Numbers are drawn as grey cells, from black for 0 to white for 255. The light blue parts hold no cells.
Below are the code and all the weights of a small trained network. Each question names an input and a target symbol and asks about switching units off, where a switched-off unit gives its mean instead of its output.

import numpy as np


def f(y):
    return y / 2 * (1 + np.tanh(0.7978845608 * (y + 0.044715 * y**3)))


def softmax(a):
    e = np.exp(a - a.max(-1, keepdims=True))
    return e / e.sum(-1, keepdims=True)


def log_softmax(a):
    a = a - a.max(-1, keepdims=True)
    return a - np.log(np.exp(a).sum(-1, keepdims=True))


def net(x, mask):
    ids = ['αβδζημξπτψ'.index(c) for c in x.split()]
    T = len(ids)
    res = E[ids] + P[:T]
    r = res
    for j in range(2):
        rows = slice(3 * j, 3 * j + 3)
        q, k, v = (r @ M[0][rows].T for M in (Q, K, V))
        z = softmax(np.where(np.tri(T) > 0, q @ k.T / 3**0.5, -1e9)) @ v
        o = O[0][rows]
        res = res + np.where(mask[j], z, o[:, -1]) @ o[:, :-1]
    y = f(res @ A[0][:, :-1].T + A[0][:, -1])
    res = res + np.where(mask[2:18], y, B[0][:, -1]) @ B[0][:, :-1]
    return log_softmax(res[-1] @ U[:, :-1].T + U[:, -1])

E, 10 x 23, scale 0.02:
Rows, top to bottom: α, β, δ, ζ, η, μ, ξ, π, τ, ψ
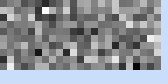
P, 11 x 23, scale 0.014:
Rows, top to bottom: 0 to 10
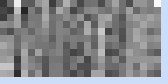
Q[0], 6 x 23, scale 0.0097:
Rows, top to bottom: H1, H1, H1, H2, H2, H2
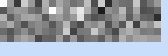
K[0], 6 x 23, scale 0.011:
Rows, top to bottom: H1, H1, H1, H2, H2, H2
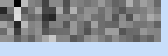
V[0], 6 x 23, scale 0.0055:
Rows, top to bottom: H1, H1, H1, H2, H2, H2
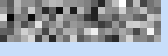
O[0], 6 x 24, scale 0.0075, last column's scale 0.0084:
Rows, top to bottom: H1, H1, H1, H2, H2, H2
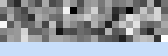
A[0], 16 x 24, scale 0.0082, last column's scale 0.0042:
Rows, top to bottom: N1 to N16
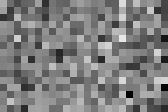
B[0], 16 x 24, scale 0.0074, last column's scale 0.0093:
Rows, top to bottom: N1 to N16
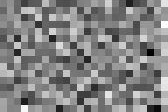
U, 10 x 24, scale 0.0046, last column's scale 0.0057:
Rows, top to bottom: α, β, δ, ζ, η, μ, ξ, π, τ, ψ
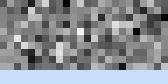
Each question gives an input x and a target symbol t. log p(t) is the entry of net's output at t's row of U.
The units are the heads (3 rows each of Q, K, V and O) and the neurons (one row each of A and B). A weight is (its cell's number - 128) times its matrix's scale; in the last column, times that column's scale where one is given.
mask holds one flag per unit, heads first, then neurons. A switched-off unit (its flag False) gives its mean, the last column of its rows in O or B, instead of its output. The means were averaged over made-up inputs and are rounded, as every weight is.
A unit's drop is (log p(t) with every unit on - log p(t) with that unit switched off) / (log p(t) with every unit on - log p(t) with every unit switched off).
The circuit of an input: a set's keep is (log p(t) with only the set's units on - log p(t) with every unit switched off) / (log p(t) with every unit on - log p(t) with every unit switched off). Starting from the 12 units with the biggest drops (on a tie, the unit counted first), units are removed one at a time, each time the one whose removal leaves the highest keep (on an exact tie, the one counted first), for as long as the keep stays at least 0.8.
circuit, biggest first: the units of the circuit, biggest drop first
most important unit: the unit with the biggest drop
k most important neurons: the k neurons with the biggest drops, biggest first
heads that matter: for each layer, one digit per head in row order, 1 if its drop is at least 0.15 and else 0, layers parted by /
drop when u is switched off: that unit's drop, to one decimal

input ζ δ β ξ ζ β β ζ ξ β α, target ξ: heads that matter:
01
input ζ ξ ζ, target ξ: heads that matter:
11
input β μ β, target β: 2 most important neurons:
N8, N12
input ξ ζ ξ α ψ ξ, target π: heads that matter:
10
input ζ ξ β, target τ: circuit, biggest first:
H2, N7, H1
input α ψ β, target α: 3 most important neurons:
N6, N12, N8
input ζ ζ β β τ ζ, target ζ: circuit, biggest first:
H2
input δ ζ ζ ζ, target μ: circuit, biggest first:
H2, H1, N4
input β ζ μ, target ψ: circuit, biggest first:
H1, N13
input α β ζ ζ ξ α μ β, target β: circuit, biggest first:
H2, N12
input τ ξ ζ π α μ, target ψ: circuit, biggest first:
N11, H1, N13
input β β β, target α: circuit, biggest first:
N12, H2
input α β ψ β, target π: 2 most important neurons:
N15, N4
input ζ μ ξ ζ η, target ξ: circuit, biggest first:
H1, N13
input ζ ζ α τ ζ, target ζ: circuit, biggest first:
H1
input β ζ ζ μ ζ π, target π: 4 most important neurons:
N3, N5, N12, N15
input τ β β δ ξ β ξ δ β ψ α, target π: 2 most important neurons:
N5, N10
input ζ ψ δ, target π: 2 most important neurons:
N3, N15
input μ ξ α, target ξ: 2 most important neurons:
N13, N8
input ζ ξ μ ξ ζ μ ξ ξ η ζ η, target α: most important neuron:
N12
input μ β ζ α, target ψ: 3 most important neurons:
N13, N2, N7
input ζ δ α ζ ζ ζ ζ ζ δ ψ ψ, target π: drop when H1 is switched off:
0.2
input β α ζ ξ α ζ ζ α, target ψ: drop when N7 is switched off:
0.1
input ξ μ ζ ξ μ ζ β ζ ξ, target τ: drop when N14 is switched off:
-0.1
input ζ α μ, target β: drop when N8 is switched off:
0.1
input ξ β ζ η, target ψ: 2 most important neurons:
N13, N11
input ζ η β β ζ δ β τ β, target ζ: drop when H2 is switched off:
0.1
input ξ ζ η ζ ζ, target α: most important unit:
H2
